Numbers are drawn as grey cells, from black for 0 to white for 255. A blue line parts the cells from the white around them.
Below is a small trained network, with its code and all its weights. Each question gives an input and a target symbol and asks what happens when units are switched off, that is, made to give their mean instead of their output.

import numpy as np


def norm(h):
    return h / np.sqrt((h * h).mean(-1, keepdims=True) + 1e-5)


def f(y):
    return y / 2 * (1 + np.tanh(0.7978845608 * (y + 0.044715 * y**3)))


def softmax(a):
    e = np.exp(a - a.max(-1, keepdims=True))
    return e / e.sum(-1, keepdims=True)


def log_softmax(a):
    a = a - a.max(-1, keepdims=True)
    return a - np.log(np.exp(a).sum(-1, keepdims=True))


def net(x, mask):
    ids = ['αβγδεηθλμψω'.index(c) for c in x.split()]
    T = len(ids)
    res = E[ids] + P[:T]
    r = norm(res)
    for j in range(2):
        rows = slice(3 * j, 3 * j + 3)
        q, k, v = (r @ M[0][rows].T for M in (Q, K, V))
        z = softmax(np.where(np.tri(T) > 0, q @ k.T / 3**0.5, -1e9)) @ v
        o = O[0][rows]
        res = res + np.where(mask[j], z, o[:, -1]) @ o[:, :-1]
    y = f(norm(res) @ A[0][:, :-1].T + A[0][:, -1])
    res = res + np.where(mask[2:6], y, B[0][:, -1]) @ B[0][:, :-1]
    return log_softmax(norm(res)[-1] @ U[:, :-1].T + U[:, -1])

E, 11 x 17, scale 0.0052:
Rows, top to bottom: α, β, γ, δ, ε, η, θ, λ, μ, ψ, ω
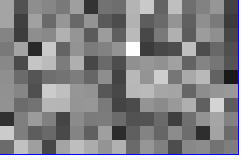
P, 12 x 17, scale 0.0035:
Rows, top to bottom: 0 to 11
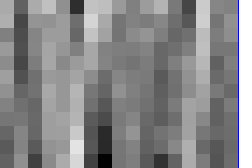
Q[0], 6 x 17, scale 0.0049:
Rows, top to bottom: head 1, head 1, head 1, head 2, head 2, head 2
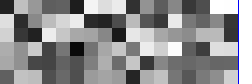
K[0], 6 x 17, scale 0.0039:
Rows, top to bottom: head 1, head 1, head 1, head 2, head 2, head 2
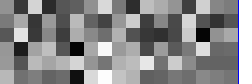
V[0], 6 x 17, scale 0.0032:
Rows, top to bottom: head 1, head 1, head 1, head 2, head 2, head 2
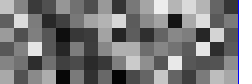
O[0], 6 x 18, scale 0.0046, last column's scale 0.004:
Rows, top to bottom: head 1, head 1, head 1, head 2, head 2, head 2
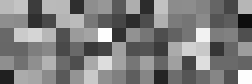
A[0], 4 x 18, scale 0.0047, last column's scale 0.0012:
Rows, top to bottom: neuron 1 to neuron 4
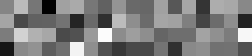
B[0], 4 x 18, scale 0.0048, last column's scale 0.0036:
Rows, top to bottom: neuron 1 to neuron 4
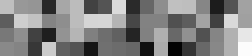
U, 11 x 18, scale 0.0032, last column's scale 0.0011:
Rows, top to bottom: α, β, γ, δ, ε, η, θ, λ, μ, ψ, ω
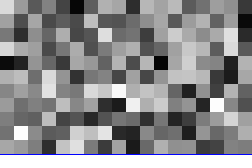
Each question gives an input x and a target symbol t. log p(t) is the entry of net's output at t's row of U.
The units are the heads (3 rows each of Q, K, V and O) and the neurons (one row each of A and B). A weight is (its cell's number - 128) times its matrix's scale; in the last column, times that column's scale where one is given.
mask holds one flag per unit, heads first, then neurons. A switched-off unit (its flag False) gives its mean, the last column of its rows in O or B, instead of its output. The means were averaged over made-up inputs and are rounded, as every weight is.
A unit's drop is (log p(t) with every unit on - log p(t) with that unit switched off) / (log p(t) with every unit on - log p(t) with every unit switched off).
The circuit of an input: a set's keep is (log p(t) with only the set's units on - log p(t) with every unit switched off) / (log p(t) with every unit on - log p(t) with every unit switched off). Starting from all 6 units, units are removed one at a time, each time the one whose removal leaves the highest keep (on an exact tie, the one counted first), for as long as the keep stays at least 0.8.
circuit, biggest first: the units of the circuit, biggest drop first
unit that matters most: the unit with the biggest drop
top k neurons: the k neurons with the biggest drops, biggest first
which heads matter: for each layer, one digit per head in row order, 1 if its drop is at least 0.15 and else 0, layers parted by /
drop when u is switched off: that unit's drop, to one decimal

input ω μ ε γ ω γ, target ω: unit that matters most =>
head 1
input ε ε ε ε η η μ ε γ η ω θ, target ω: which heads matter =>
10
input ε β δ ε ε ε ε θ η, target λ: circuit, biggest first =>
[head 2; neuron 2]
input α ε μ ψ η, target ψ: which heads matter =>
10
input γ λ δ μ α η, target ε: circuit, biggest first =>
[head 2; head 1; neuron 4]
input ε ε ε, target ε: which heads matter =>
11
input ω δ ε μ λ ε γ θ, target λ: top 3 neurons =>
[neuron 2; neuron 4; neuron 3]
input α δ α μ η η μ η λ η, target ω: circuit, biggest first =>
[head 2; neuron 1; head 1]
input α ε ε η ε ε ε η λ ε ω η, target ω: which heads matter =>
10
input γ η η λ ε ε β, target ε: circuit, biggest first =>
[neuron 4; head 1; head 2]
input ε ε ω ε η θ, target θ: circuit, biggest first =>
[neuron 2; head 1]
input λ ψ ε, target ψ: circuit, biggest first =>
[head 1; neuron 3]
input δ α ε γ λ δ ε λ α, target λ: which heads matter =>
01
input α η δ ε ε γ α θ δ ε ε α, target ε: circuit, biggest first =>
[head 2; neuron 4]
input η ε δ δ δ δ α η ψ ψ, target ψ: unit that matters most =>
head 2
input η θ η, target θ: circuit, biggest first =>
[head 1; neuron 2]
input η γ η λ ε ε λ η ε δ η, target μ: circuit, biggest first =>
[neuron 4; head 1]
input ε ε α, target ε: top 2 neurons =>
[neuron 4; neuron 3]
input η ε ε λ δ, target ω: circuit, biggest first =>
[head 2; neuron 1]
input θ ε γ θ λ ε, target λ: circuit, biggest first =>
[head 2]
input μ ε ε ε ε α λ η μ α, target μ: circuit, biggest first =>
[head 1; neuron 4]
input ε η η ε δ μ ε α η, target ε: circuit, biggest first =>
[head 2; neuron 4; head 1]
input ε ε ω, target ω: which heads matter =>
01
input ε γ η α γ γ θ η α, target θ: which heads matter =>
10
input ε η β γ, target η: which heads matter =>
11
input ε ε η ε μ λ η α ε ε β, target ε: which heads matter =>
11
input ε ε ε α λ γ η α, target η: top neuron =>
[neuron 4]
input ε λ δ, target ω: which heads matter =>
11
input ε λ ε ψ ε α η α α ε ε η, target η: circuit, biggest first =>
[head 1; head 2]
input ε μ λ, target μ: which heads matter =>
10
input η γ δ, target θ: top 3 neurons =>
[neuron 2; neuron 4; neuron 3]
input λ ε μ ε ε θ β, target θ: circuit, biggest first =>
[head 1; neuron 2]
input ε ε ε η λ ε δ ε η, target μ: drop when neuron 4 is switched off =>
1.1
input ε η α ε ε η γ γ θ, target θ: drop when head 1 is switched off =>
0.7
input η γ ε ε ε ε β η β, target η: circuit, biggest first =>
[head 1]
